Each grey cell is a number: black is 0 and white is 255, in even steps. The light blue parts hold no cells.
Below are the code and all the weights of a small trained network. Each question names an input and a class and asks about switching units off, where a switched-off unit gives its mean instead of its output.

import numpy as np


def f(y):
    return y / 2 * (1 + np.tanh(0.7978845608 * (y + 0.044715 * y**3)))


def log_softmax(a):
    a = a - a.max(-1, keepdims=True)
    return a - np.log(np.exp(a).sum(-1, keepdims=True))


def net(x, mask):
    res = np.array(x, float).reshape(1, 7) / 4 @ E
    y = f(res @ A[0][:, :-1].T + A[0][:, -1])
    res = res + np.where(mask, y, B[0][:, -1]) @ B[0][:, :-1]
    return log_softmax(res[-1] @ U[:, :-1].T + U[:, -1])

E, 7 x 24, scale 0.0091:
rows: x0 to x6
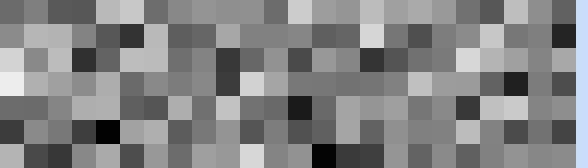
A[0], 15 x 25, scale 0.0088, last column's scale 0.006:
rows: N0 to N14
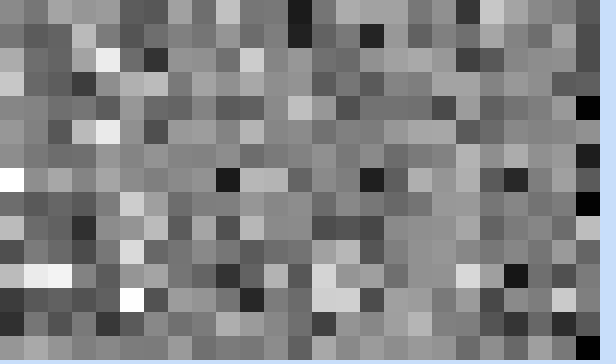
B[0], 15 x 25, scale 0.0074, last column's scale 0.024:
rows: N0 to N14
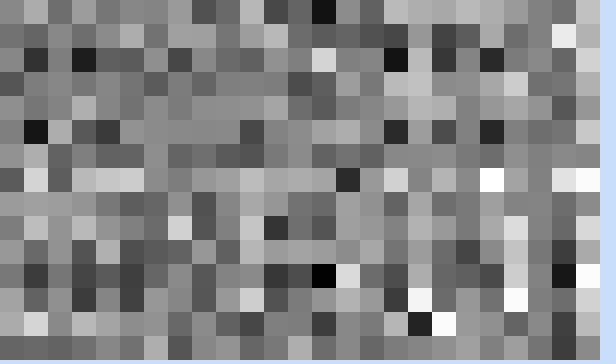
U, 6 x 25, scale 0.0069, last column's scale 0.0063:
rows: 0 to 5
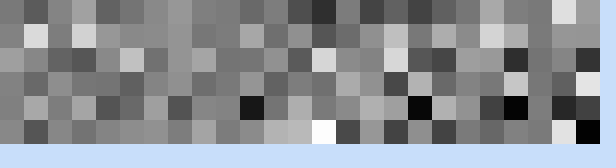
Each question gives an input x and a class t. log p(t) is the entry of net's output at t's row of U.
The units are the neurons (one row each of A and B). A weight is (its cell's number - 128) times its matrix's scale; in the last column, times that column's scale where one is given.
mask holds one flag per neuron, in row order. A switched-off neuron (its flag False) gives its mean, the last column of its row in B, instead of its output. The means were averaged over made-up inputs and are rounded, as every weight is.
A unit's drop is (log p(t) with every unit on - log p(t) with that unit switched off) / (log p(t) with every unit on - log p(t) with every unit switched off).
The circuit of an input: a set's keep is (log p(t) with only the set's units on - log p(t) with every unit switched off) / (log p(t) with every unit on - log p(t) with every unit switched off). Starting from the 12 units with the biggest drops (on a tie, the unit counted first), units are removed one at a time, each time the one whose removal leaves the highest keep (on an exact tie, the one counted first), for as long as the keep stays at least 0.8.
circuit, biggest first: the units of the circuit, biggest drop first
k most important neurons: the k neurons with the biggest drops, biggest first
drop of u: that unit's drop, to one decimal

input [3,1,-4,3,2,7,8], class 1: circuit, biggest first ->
(N13)
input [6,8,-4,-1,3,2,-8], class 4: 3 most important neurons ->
(N7, N12, N9)
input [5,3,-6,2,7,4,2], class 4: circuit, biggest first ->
(N13, N7, N12, N9)
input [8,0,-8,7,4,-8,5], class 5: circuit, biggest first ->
(N2, N11)
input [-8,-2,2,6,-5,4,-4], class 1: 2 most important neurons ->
(N7, N2)
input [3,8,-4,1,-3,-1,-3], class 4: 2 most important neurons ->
(N12, N7)
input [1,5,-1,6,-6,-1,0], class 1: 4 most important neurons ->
(N7, N2, N5, N12)
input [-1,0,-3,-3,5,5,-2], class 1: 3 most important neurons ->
(N11, N2, N5)
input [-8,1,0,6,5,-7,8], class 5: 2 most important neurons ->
(N2, N11)
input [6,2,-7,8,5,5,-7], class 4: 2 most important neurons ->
(N13, N12)
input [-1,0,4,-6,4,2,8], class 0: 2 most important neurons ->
(N7, N1)
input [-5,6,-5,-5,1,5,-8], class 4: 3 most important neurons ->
(N13, N7, N9)
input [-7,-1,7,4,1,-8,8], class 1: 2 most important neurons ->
(N7, N9)
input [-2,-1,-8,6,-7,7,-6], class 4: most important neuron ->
(N13)
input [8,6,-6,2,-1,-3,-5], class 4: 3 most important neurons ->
(N12, N11, N9)
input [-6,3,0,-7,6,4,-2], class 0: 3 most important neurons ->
(N7, N1, N9)
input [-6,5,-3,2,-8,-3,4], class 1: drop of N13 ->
0.0
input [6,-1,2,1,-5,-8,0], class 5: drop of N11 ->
0.3
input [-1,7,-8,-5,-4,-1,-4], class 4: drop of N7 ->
0.1
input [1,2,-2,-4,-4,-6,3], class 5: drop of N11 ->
0.4
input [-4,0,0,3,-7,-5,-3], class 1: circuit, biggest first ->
(N7)
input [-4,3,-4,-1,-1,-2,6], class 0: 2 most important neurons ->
(N12, N11)
